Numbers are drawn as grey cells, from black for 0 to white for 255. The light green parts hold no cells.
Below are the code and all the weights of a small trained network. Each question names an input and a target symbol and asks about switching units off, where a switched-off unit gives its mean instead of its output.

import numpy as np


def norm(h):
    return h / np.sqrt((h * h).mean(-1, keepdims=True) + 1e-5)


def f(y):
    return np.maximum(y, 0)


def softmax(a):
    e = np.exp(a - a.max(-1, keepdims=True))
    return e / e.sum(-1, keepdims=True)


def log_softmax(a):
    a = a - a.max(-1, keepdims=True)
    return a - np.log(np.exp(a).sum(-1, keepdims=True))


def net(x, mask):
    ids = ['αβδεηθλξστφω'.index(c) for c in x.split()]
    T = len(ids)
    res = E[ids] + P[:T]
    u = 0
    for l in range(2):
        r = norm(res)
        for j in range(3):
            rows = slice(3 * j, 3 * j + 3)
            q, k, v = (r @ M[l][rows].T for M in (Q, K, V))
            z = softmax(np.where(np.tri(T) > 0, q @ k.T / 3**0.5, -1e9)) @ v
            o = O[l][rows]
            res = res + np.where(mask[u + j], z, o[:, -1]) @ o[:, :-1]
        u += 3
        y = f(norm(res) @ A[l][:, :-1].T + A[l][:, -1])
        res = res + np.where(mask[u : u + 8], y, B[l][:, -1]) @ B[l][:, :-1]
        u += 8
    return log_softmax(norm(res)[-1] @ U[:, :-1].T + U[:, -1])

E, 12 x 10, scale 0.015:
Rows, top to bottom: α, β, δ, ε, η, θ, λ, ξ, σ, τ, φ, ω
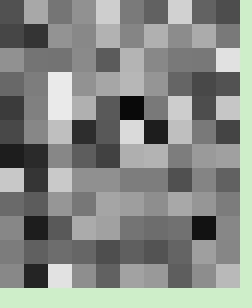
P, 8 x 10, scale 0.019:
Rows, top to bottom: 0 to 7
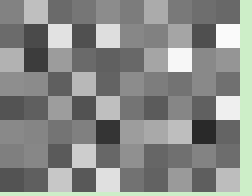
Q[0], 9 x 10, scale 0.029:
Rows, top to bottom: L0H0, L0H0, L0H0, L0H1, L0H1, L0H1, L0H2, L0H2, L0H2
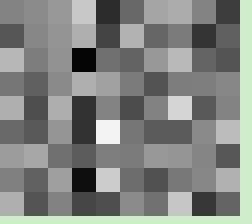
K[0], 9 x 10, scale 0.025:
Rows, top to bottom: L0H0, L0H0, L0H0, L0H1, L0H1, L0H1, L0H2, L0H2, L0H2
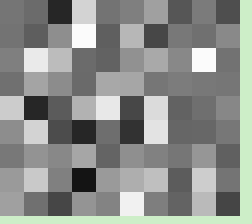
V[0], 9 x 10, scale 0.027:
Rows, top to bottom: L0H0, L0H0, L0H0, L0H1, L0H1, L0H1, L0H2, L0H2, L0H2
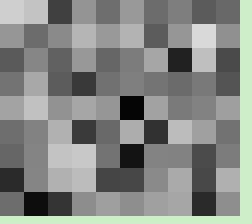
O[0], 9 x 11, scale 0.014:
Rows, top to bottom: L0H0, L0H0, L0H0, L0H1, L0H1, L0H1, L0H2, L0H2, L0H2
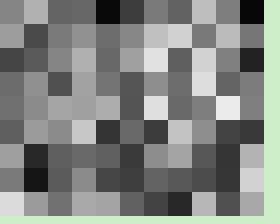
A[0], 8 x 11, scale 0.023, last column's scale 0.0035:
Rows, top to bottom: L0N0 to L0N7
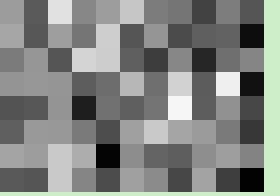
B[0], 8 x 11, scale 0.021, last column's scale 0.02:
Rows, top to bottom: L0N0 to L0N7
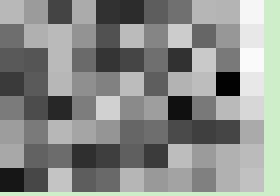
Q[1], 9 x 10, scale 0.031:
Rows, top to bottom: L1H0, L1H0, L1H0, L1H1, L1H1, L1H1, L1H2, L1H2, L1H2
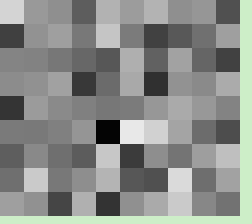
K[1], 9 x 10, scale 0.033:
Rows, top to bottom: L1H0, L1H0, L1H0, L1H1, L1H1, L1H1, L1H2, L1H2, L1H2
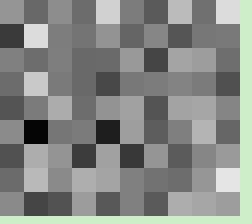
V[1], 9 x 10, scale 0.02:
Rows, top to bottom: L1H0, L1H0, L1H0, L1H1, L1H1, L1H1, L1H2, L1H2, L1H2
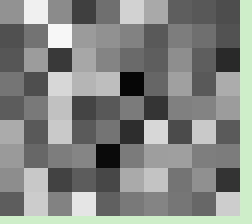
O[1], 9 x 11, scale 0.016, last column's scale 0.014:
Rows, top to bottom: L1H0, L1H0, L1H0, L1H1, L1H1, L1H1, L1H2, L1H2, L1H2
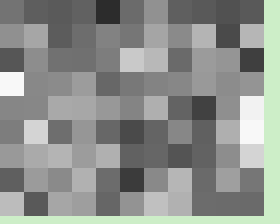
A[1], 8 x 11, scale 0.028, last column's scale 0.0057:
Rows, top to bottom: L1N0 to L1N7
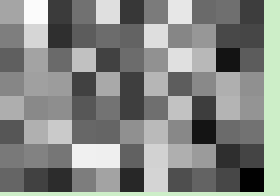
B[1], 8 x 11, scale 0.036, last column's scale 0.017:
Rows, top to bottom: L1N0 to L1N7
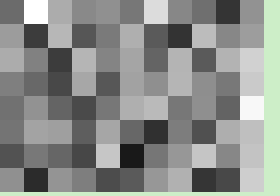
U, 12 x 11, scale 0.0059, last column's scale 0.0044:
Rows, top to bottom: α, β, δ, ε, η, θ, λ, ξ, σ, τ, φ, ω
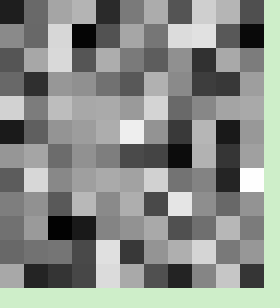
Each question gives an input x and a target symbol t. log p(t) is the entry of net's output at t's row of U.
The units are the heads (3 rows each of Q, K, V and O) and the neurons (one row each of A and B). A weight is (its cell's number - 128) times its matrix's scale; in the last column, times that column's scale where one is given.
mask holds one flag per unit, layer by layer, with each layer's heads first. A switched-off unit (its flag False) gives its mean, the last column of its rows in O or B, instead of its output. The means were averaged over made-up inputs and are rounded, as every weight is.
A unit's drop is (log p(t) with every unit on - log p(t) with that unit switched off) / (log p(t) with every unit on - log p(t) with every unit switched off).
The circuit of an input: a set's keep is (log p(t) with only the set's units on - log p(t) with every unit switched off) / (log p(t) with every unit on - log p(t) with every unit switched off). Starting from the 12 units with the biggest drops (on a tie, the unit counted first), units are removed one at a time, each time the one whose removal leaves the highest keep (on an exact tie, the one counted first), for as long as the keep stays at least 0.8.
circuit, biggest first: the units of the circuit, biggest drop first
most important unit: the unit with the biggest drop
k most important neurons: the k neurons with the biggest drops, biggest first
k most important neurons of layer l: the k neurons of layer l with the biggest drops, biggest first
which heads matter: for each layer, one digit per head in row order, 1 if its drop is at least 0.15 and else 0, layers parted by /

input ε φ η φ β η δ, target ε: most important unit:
L0H2
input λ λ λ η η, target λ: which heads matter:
010 / 000
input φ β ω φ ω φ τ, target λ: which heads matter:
001 / 000
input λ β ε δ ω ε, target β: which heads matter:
111 / 000
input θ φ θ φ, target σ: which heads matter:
010 / 000
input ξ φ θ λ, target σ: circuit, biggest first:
(L0H1 L1N2)
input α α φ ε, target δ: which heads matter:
100 / 000
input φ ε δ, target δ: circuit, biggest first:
(L1N5 L0H2)
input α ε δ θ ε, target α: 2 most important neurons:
(L0N2 L0N0)
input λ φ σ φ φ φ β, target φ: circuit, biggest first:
(L0H0 L1N6 L0N2)
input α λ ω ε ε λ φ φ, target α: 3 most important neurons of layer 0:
(L0N2 L0N0 L0N1)
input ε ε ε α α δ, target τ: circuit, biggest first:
(L0H0 L1N4 L0N3 L0N2)
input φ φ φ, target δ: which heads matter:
101 / 000
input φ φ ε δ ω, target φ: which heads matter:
011 / 000
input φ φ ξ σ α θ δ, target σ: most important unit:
L0H1
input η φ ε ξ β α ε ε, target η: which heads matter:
010 / 000
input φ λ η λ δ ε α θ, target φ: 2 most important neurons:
(L0N3 L1N6)
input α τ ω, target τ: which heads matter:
100 / 000
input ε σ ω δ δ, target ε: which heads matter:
101 / 100
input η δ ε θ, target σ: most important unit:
L0H1
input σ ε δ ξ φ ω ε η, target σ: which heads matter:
101 / 001
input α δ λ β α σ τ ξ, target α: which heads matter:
110 / 000
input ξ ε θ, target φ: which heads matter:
001 / 000
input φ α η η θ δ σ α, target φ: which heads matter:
011 / 000
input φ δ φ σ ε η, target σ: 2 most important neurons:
(L0N3 L1N2)
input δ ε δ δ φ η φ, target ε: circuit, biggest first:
(L0H2 L1N7)
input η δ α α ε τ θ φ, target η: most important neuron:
(L0N1)
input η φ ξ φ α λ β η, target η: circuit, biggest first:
(L0H1 L1H1)
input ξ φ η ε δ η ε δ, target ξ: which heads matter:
101 / 000
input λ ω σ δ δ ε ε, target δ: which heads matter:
101 / 010
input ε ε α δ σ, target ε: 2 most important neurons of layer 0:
(L0N4 L0N2)
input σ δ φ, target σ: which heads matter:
011 / 000
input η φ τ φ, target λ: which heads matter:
001 / 000
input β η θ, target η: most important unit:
L0N3
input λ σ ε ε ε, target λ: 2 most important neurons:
(L0N2 L0N7)
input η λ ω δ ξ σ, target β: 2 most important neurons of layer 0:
(L0N6 L0N3)
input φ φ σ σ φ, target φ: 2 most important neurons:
(L0N3 L1N6)
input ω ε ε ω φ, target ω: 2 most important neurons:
(L0N4 L0N0)
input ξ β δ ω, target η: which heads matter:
111 / 000
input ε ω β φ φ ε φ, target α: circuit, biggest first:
(L0H0)
